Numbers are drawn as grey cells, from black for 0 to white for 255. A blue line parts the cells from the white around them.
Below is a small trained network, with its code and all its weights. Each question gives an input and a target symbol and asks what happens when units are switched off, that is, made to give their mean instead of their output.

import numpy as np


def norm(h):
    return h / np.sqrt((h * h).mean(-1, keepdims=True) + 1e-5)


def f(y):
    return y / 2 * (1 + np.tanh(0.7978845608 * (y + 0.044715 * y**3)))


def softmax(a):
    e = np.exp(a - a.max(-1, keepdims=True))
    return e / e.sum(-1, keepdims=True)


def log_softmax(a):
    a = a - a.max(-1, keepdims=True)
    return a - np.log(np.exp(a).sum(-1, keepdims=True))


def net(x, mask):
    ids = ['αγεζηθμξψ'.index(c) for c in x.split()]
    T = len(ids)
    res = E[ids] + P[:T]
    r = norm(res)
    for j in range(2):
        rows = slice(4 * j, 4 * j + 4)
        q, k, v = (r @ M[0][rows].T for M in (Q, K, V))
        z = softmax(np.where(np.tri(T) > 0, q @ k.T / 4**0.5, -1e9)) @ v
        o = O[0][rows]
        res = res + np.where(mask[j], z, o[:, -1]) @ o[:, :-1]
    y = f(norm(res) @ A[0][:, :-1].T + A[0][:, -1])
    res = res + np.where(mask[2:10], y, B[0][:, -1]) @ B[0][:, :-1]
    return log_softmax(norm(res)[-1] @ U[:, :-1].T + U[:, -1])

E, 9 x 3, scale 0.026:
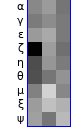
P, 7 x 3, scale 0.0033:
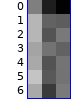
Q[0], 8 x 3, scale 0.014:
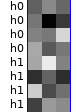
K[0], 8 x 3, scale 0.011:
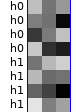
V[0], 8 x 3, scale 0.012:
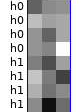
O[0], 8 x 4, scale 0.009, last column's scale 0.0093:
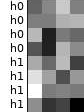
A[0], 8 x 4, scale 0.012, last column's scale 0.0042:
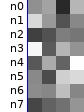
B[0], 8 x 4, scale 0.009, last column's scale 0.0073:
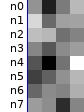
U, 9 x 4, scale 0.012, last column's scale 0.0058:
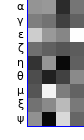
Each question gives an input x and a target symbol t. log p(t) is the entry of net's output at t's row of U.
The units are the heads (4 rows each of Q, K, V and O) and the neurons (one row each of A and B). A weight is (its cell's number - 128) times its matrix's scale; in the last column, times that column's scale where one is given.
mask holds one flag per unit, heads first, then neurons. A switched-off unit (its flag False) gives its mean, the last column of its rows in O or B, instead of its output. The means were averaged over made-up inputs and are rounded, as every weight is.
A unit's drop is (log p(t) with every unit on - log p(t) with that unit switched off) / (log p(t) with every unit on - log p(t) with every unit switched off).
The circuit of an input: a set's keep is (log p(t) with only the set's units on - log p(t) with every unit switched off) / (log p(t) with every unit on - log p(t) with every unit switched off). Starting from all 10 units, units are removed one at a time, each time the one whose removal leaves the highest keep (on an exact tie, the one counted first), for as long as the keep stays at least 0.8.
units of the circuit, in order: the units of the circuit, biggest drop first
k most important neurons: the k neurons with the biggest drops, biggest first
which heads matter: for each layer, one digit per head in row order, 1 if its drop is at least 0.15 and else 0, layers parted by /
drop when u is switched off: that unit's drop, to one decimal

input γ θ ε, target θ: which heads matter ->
01
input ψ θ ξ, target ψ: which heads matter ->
11
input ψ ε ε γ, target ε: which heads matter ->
01
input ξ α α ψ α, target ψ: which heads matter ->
11
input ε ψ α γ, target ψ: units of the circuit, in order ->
(h1)
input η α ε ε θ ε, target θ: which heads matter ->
01
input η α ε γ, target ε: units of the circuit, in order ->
(h1, n1)
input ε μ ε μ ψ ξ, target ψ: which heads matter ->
10
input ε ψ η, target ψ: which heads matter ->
11
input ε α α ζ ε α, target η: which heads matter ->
11
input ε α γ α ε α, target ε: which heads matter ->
00
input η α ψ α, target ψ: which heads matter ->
01
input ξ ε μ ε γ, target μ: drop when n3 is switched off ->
0.1
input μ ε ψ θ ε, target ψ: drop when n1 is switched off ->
-0.1
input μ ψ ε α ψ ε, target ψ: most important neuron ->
(n3)
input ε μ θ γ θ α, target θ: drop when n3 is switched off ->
-0.1
